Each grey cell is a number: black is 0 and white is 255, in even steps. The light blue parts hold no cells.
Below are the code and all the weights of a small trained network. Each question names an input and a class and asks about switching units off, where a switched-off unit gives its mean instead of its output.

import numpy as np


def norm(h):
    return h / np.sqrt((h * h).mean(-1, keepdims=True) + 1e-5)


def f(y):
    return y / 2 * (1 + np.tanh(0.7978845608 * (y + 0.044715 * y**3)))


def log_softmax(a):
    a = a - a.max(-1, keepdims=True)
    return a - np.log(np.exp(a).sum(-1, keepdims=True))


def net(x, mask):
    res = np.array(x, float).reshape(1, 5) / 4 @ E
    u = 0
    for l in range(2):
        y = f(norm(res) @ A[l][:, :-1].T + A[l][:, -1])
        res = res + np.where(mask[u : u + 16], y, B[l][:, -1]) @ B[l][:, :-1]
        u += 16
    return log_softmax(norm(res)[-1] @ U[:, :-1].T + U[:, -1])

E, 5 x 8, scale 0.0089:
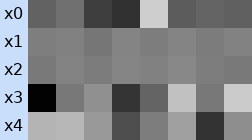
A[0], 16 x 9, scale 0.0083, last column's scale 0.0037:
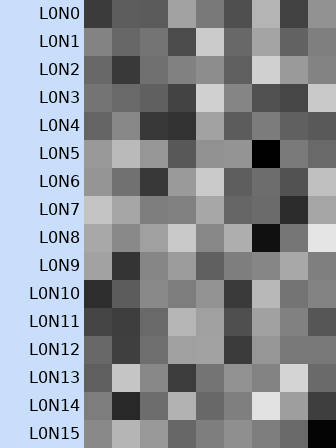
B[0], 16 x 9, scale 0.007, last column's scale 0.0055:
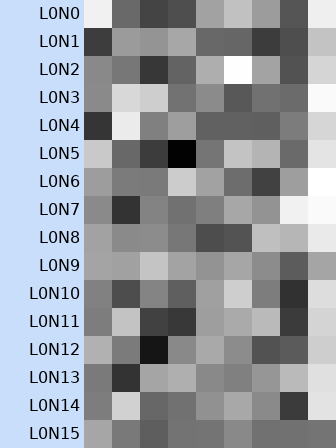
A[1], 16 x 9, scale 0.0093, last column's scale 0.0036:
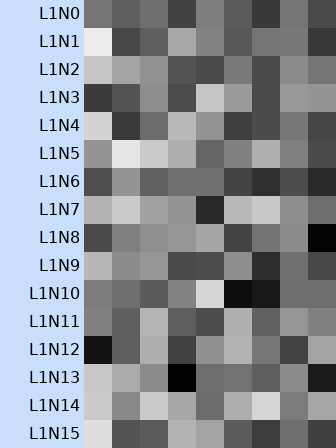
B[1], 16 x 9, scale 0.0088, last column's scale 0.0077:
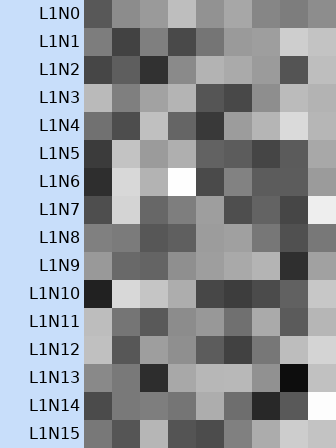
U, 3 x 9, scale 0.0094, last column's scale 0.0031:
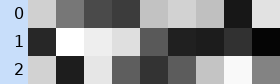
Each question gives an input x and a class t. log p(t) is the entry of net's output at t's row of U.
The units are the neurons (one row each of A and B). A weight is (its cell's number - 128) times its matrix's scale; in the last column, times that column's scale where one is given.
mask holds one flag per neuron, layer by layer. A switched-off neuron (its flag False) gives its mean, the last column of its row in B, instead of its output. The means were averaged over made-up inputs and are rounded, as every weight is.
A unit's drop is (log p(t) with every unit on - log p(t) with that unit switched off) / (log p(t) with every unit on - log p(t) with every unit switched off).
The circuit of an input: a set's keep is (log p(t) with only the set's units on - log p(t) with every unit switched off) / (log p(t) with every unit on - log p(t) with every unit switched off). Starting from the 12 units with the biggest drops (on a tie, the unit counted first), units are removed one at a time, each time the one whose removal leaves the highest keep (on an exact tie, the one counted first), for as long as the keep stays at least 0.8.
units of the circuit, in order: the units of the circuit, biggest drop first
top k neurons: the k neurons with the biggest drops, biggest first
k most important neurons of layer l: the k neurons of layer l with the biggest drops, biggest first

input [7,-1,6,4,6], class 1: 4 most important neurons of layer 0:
L0N4; L0N0; L0N2; L0N7
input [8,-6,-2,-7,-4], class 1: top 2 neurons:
L1N10; L0N1
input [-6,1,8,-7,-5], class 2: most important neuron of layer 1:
L1N1
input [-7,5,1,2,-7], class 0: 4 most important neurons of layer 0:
L0N2; L0N3; L0N0; L0N4
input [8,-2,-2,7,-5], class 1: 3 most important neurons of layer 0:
L0N4; L0N7; L0N1
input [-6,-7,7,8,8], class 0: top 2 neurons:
L0N5; L0N7
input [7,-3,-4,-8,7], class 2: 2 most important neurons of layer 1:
L1N15; L1N4
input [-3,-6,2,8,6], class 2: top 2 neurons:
L0N13; L0N0
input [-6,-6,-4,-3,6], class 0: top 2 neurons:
L0N5; L1N10
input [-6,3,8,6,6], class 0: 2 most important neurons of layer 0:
L0N5; L0N4
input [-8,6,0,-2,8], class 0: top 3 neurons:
L0N5; L1N2; L1N10
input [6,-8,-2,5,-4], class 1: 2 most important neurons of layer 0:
L0N4; L0N7
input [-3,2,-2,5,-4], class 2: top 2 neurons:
L1N12; L1N13
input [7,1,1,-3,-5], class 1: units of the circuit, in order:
L1N10
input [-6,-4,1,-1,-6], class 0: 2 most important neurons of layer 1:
L1N10; L1N6
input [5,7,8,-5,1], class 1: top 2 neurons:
L1N10; L0N4
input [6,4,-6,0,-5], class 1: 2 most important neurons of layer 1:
L1N10; L1N6
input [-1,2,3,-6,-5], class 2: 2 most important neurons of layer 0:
L0N6; L0N5
